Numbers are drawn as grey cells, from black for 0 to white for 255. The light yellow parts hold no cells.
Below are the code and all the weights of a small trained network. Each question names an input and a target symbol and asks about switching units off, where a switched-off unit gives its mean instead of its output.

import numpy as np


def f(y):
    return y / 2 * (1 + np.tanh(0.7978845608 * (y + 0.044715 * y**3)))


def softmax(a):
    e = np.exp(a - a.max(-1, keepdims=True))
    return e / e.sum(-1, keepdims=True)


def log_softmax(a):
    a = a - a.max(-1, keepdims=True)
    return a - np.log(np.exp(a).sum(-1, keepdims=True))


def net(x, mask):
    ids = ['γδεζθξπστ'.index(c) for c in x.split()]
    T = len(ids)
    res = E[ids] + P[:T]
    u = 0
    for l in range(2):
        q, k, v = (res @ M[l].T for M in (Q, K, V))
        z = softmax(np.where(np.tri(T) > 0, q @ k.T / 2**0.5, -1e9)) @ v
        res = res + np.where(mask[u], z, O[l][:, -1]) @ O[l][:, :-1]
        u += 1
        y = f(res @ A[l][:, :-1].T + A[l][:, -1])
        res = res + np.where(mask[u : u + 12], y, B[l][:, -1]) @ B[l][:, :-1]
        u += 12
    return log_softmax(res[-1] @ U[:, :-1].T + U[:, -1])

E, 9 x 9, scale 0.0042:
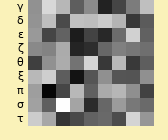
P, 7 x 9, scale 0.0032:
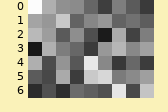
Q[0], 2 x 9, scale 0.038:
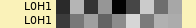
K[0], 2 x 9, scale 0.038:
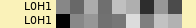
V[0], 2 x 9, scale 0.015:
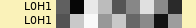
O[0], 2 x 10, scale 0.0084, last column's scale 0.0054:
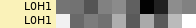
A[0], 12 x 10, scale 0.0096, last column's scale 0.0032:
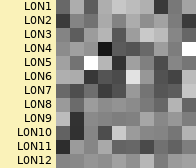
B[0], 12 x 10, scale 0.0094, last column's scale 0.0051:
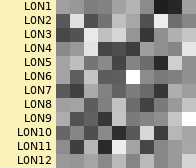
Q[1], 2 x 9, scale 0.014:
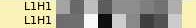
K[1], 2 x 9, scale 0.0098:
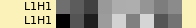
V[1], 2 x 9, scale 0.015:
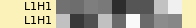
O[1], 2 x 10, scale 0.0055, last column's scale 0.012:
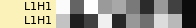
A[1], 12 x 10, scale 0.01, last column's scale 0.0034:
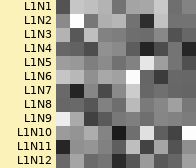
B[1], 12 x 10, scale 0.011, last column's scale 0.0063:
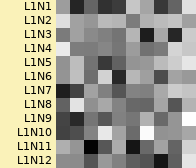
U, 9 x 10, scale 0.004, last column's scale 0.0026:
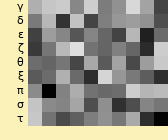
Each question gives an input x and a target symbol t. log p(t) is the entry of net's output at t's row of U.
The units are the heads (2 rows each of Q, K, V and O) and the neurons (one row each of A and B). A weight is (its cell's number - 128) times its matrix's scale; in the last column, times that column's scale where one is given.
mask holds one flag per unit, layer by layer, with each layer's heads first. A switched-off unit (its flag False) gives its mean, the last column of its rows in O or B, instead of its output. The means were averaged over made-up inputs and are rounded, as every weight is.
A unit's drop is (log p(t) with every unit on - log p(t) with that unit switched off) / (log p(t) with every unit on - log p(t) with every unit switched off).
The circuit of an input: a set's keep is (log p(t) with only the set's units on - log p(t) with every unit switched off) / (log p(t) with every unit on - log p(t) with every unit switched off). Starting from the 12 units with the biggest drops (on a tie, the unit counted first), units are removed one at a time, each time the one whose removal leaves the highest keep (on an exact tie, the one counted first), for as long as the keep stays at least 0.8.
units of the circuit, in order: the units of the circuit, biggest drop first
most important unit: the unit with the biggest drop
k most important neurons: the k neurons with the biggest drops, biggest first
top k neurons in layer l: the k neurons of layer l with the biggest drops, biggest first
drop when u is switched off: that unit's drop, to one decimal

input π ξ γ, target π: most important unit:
L0N11
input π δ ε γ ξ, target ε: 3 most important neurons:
(L1N8; L0N11; L1N11)
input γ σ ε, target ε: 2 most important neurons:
(L1N3; L0N5)
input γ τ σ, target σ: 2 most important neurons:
(L0N3; L0N5)
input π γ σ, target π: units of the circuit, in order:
(L0N11; L1N7; L1H1; L0H1)
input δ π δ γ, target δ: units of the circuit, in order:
(L1H1; L0N1; L0N4)
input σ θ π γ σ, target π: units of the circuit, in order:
(L0N11; L1N7; L0H1; L1H1)
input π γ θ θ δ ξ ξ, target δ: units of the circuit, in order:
(L1H1; L0N4; L0N1; L1N8)
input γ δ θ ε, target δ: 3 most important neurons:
(L0N4; L0N1; L0N11)
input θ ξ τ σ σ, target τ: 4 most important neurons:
(L1N11; L1N1; L0N2; L0N9)
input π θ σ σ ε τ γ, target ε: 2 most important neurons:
(L0N11; L1N11)
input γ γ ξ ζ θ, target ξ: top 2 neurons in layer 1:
(L1N1; L1N11)
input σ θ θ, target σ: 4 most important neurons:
(L1N4; L0N9; L1N9; L0N12)
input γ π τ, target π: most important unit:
L1H1
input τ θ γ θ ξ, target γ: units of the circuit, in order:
(L0H1; L1N1; L1N12)
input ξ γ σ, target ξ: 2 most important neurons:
(L1N1; L0N8)
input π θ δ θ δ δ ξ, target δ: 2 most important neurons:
(L0N1; L0N4)
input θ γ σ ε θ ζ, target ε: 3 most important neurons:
(L0N11; L1N11; L0N2)
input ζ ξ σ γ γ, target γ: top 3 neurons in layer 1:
(L1N2; L1N12; L1N1)
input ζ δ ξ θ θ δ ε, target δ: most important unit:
L1H1
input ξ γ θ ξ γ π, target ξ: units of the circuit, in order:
(L0H1; L1N1; L1N11)
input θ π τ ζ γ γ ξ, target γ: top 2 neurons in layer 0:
(L0N3; L0N12)
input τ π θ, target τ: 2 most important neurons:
(L1N1; L1N11)
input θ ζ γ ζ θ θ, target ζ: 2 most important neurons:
(L0N9; L1N10)
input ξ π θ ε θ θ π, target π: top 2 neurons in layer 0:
(L0N4; L0N9)
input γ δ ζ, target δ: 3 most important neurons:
(L0N1; L0N4; L0N6)
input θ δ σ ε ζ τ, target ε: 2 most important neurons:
(L1N8; L1N11)
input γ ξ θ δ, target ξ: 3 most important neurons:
(L1N1; L0N3; L0N12)
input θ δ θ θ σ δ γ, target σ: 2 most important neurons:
(L1N4; L1N12)
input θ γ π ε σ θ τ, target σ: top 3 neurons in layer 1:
(L1N4; L1N9; L1N12)
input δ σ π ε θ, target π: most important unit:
L0N11
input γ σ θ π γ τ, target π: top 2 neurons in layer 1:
(L1N7; L1N4)
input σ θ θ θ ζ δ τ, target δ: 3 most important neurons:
(L0N1; L0N4; L0N6)
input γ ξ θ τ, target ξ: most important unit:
L0H1
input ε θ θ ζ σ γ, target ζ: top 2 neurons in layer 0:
(L0N9; L0N3)
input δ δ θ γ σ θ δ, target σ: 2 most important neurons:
(L1N4; L0N9)
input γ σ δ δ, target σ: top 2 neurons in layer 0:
(L0N9; L0N12)
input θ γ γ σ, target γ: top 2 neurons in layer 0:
(L0N9; L0N3)
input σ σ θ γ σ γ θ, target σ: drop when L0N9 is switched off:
0.2
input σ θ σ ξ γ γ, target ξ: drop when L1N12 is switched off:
0.1
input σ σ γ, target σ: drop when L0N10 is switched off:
-0.1
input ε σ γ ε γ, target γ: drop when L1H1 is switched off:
0.2
